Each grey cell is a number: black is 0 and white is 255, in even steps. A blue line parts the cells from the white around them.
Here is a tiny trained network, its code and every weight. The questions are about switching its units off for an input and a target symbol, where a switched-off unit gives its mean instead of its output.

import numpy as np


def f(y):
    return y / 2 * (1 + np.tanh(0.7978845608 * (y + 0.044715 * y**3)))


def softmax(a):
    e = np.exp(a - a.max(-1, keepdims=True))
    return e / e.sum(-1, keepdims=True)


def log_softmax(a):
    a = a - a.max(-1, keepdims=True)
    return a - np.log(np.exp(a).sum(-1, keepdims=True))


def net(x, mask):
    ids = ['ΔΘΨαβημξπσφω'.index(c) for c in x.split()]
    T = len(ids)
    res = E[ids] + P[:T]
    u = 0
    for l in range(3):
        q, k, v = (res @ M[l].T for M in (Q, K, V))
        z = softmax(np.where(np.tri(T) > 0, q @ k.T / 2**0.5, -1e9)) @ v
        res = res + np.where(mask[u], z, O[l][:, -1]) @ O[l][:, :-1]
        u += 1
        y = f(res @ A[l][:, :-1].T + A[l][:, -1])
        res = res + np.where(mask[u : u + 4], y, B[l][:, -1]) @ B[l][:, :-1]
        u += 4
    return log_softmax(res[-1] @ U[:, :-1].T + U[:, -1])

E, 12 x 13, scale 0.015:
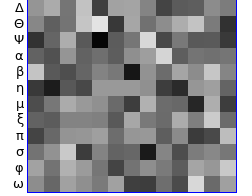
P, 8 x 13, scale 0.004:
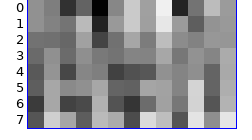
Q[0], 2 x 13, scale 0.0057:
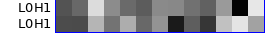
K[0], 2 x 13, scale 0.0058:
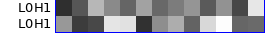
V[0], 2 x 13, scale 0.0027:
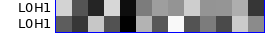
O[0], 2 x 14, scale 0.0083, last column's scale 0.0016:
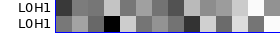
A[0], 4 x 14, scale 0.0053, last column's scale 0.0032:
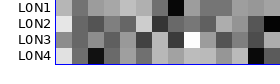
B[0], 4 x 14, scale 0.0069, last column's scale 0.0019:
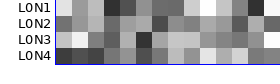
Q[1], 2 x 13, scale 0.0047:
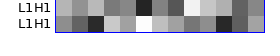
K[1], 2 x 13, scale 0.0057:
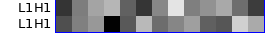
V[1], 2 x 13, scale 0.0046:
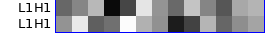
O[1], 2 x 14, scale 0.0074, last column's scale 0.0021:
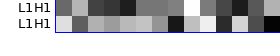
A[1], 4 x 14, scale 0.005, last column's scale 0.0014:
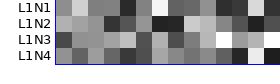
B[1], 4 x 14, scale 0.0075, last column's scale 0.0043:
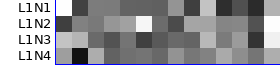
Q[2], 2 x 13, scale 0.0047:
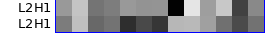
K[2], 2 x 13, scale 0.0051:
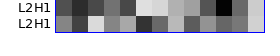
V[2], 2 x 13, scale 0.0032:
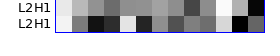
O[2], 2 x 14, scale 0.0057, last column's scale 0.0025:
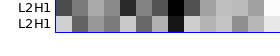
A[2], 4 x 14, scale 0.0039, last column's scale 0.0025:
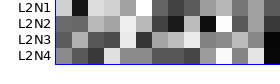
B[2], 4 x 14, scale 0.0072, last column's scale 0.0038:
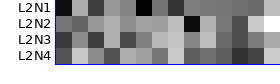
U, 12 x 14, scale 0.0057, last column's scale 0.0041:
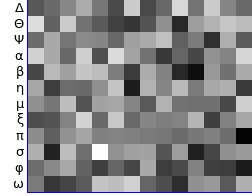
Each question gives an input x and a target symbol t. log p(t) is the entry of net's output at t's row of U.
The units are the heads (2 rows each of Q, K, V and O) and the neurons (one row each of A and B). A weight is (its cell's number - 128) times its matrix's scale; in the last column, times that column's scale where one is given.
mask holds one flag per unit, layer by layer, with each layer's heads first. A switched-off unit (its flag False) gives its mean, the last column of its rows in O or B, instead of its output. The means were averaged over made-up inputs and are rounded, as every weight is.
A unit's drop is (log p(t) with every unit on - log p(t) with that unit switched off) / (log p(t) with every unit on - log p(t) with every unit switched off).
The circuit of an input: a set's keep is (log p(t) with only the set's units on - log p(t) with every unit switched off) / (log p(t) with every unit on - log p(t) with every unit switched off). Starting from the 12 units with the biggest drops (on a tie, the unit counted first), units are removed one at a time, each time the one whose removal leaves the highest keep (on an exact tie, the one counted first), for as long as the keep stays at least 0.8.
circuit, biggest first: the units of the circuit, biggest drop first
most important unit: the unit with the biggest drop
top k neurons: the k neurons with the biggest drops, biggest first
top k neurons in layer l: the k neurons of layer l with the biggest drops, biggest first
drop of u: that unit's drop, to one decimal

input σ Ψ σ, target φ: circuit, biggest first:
(L1H1)
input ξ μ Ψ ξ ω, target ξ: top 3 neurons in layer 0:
(L0N1, L0N3, L0N2)
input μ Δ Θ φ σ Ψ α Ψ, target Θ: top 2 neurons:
(L1N2, L1N3)
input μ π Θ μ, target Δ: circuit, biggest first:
(L2H1, L1N3, L1H1)
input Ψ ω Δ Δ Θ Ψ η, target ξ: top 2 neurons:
(L1N3, L2N2)
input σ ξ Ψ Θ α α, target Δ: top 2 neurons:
(L1N3, L0N3)
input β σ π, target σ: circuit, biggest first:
(L1H1, L1N1, L0H1, L2H1)
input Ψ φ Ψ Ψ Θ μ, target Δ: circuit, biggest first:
(L2H1, L1N3, L1H1, L2N1)
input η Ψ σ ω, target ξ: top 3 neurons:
(L1N2, L2N2, L0N1)
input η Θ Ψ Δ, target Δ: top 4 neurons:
(L1N3, L2N1, L0N3, L1N1)
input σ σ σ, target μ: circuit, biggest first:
(L1H1, L1N2)
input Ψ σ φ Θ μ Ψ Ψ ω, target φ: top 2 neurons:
(L2N4, L1N3)
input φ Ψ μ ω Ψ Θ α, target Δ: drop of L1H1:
1.1
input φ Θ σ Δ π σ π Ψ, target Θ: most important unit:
L2H1
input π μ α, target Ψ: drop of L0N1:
0.0
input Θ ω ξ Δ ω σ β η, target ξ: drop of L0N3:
0.1
